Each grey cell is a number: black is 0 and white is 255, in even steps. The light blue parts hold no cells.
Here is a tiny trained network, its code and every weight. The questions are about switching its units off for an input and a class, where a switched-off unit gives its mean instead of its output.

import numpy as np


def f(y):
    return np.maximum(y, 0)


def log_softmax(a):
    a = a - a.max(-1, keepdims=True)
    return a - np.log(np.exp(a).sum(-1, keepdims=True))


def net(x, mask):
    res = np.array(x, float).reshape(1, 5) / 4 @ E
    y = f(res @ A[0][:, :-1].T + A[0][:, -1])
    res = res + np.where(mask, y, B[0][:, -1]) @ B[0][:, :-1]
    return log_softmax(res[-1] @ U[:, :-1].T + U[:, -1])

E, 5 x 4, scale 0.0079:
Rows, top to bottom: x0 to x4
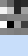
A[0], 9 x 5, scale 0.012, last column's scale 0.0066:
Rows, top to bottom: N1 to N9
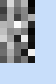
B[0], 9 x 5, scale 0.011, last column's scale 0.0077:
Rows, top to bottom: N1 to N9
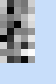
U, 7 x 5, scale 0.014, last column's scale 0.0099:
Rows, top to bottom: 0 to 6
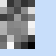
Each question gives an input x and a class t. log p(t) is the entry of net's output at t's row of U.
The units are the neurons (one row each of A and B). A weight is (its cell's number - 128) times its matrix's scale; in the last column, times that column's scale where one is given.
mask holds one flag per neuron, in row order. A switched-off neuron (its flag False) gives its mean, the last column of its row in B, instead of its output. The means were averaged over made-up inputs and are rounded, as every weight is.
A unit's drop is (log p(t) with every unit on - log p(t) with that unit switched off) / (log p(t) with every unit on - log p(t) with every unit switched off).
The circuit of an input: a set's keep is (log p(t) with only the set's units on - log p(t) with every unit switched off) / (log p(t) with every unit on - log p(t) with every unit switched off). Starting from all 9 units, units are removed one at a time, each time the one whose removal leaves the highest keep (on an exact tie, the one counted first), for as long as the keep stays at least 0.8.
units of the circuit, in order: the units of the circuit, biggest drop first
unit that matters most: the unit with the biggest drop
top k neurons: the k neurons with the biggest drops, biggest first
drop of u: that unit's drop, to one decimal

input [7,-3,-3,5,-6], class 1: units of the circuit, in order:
(N8, N1)
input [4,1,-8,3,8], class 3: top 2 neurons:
(N4, N8)
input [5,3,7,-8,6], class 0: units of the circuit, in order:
(N9)
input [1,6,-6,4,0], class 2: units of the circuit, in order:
(N6, N4)
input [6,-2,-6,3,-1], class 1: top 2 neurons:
(N6, N8)
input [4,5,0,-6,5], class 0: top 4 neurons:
(N9, N7, N1, N2)
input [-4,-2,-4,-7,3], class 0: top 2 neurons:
(N1, N2)
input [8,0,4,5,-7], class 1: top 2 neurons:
(N8, N1)
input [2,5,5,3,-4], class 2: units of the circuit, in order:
(N6, N4, N1)
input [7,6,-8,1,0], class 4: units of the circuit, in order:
(N8, N4)
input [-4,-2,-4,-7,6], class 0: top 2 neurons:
(N1, N2)
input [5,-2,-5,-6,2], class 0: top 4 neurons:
(N9, N2, N7, N6)
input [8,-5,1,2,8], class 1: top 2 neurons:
(N6, N8)
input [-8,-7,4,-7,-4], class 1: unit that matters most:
N4
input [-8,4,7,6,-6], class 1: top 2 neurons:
(N4, N1)
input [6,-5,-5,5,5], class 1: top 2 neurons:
(N6, N8)
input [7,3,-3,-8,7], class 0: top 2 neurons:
(N9, N7)
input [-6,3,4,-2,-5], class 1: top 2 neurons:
(N4, N8)
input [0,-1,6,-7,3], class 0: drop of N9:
0.1
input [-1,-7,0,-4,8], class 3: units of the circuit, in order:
(N6)
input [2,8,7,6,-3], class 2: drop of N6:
0.7
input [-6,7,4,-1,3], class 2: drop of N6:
1.2
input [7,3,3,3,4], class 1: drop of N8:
0.1
